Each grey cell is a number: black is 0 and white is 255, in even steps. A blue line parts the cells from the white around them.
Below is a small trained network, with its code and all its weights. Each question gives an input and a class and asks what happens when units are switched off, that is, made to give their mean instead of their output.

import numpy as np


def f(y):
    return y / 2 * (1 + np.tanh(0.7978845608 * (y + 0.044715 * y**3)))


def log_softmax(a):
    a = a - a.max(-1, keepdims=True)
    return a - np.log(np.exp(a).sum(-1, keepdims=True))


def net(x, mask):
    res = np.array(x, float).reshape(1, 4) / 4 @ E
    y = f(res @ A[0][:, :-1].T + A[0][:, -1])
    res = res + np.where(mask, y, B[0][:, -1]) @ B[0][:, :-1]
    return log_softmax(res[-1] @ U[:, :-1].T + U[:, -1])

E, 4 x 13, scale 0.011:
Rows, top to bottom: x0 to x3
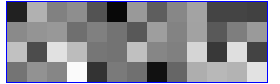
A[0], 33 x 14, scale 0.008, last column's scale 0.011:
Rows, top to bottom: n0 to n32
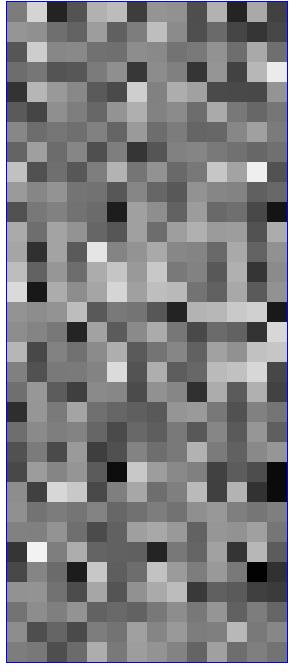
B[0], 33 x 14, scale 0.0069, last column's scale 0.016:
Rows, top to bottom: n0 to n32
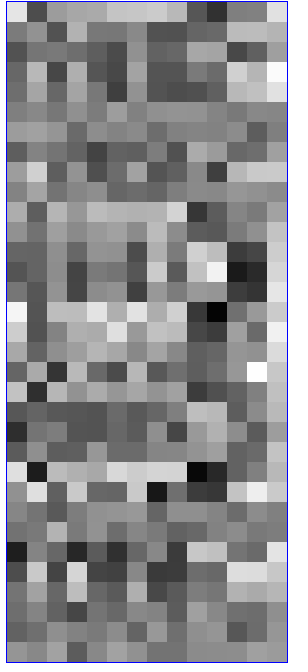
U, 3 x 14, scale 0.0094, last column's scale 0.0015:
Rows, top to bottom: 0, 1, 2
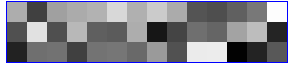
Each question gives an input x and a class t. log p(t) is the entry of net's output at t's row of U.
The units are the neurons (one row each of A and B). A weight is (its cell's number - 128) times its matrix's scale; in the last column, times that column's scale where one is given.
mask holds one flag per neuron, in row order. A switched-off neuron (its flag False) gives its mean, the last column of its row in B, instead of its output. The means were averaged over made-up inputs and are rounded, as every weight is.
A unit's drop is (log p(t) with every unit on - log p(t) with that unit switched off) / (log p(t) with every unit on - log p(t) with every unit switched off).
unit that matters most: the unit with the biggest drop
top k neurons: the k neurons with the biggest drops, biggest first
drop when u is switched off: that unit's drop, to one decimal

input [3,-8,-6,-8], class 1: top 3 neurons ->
[n28; n29; n3]
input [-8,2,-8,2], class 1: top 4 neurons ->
[n3; n18; n8; n16]
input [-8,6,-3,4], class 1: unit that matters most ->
n18
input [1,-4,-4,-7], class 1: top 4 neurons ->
[n28; n29; n3; n1]
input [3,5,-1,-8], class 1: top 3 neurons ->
[n28; n29; n1]
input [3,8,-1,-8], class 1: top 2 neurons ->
[n28; n29]
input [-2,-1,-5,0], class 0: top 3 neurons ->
[n0; n28; n19]
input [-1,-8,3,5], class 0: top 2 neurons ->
[n15; n3]
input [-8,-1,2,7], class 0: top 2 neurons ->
[n15; n17]
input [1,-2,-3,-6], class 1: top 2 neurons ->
[n28; n29]
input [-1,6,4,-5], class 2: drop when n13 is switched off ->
0.1
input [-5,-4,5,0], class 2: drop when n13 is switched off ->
0.2
